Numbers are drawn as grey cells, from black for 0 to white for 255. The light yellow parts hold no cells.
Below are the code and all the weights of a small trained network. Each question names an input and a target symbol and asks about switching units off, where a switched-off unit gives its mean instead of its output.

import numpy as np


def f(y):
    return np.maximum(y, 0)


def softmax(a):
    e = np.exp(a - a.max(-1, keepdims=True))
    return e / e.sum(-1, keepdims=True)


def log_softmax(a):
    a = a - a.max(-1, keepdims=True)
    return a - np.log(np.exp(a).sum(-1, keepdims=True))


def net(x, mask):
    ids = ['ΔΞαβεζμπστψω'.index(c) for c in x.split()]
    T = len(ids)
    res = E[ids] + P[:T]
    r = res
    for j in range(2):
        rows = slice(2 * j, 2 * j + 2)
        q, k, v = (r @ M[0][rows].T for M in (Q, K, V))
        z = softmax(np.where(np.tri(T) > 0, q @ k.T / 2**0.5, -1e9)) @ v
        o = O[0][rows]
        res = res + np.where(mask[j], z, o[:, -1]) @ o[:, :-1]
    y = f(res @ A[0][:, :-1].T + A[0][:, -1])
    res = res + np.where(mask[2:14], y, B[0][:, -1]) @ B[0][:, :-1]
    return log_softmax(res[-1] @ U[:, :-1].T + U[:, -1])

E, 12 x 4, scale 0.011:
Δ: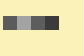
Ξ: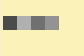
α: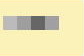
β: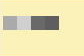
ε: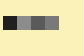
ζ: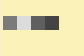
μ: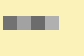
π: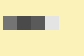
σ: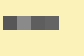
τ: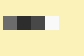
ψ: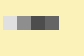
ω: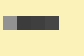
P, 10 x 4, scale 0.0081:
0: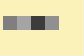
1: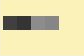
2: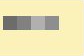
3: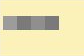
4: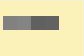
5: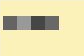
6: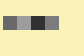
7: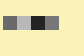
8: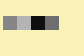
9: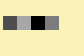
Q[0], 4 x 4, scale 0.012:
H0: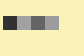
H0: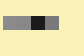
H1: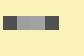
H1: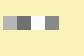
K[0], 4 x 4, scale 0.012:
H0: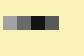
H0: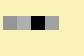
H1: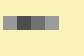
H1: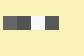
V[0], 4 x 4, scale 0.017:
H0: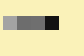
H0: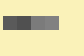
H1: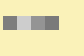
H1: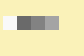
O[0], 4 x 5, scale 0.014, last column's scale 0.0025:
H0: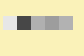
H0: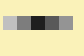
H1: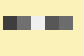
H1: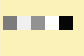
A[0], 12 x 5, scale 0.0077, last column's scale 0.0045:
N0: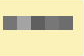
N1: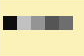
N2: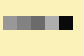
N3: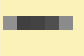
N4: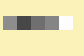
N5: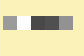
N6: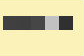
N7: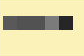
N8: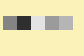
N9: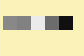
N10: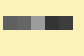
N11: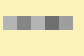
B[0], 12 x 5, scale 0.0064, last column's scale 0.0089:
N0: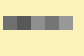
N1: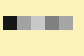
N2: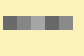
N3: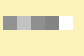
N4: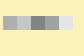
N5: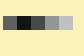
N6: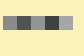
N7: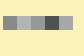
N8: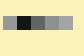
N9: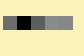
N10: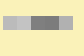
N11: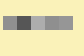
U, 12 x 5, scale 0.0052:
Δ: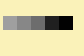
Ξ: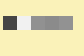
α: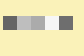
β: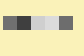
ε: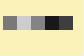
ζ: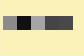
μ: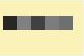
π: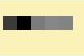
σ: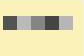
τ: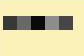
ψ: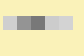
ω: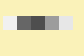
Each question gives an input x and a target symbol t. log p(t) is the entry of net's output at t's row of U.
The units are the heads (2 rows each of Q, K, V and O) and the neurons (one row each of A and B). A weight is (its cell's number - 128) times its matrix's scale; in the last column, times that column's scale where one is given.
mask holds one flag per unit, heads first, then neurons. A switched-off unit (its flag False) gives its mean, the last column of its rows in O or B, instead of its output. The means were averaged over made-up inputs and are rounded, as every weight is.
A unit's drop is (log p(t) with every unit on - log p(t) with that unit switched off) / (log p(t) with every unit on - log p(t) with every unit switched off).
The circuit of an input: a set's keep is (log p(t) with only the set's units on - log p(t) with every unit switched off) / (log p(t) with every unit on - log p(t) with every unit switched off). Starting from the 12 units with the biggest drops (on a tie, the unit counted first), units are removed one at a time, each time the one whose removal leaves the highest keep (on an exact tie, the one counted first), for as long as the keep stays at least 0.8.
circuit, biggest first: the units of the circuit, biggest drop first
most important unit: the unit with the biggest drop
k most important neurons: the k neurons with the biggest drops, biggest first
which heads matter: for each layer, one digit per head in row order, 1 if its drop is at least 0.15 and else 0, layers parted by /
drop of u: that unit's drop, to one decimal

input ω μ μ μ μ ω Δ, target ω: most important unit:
H0
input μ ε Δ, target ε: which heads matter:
11
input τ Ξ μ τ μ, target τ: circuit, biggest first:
H0, N5
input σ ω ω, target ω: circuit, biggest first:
H0, H1
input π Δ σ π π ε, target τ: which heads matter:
11
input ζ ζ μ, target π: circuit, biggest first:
H1, N8
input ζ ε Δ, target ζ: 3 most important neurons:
N8, N9, N11
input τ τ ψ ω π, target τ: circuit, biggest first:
H0, H1, N5
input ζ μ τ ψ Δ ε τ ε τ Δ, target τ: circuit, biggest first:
H1, N5, H0
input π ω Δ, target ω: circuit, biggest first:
H1, H0
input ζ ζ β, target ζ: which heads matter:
11
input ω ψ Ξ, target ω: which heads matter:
10
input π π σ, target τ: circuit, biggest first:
H0, H1, N5
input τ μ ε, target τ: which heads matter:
11
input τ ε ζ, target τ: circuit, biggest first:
H0, N5, H1
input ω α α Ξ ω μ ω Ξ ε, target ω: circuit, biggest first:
H0
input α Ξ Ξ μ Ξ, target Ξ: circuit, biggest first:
H0, H1
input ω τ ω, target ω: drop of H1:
0.5
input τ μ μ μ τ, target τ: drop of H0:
1.1
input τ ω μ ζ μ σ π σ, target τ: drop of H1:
0.4
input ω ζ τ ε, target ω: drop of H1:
0.3
